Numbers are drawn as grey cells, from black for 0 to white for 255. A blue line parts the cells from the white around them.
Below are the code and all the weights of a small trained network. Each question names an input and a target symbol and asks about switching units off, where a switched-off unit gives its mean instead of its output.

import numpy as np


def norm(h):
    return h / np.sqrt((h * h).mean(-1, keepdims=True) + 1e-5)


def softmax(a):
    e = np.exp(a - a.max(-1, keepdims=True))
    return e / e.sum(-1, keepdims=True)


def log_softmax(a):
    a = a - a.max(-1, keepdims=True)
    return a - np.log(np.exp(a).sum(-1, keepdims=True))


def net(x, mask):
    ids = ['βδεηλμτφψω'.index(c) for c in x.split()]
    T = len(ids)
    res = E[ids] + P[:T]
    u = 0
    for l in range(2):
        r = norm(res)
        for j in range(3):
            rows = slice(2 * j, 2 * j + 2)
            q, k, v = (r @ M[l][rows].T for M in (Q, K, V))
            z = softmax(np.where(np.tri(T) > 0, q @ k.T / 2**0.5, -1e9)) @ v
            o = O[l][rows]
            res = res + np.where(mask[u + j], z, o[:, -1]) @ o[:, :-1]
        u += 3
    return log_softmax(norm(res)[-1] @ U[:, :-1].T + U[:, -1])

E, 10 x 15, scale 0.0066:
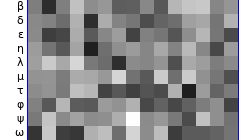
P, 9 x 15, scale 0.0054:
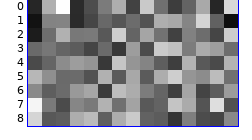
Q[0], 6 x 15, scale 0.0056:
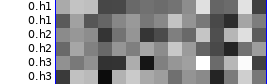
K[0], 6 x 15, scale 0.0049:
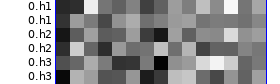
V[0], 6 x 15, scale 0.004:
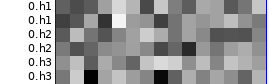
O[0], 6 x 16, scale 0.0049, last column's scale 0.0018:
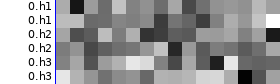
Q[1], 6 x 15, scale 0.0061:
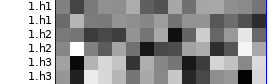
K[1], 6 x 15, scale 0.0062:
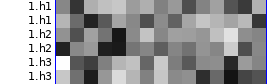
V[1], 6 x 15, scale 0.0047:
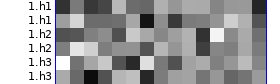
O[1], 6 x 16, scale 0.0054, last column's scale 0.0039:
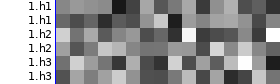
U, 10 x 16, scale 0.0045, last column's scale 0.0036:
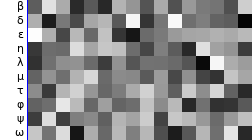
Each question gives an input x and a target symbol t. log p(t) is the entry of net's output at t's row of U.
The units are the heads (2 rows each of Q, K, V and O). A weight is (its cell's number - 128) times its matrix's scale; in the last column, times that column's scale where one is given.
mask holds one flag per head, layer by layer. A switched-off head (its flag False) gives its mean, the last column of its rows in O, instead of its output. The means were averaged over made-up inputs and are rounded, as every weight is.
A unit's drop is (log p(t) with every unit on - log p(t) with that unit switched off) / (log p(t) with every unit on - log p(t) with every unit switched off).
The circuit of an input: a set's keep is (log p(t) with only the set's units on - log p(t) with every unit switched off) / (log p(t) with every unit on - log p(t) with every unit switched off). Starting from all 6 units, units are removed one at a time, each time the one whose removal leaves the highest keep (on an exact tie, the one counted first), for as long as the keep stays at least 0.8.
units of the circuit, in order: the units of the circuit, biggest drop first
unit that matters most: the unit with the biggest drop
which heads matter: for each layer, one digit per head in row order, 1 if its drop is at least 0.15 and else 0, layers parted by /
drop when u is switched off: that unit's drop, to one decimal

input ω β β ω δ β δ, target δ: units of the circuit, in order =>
(0.h1, 1.h3)
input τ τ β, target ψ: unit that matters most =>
1.h2
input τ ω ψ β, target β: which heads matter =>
010 / 100
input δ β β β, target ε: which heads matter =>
100 / 101
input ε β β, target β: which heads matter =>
110 / 000
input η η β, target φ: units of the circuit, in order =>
(0.h1, 1.h1, 1.h3)
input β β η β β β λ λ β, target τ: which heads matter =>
110 / 011
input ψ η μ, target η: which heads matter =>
011 / 000
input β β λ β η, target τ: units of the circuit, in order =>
(1.h2, 1.h3)
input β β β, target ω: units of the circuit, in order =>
(0.h1, 1.h3)
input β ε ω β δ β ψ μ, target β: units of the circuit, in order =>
(0.h2, 1.h1)
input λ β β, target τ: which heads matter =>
100 / 011
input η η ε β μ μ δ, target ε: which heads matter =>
000 / 001
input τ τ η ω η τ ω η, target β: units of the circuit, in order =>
(0.h1, 1.h1)
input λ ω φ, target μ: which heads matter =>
010 / 001
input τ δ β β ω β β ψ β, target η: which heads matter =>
001 / 001
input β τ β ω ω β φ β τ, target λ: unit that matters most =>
0.h3
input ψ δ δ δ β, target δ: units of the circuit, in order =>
(0.h2, 1.h3, 1.h2, 1.h1)
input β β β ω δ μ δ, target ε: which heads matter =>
010 / 001
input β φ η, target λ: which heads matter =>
001 / 000
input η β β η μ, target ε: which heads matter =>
010 / 001
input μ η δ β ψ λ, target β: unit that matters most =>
0.h2
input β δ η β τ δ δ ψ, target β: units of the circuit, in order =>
(1.h1, 0.h2)
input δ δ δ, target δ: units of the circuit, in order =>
(1.h1, 1.h3, 0.h1, 0.h2)
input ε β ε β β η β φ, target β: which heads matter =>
010 / 100
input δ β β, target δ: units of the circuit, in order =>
(1.h3, 0.h2, 1.h1, 0.h1)
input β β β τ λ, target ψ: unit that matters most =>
1.h2
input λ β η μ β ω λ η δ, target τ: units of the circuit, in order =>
(0.h1, 1.h2, 1.h3)
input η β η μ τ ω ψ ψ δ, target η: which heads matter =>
001 / 000
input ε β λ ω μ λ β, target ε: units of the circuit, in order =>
(1.h3, 0.h3)
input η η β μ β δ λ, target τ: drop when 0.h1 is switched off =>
0.2
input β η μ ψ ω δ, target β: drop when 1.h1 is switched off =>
0.4
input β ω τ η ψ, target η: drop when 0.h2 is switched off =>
0.4
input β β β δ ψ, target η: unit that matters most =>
0.h3
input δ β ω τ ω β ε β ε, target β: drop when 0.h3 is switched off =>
0.0
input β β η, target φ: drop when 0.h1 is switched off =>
0.3
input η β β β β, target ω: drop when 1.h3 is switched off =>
0.5
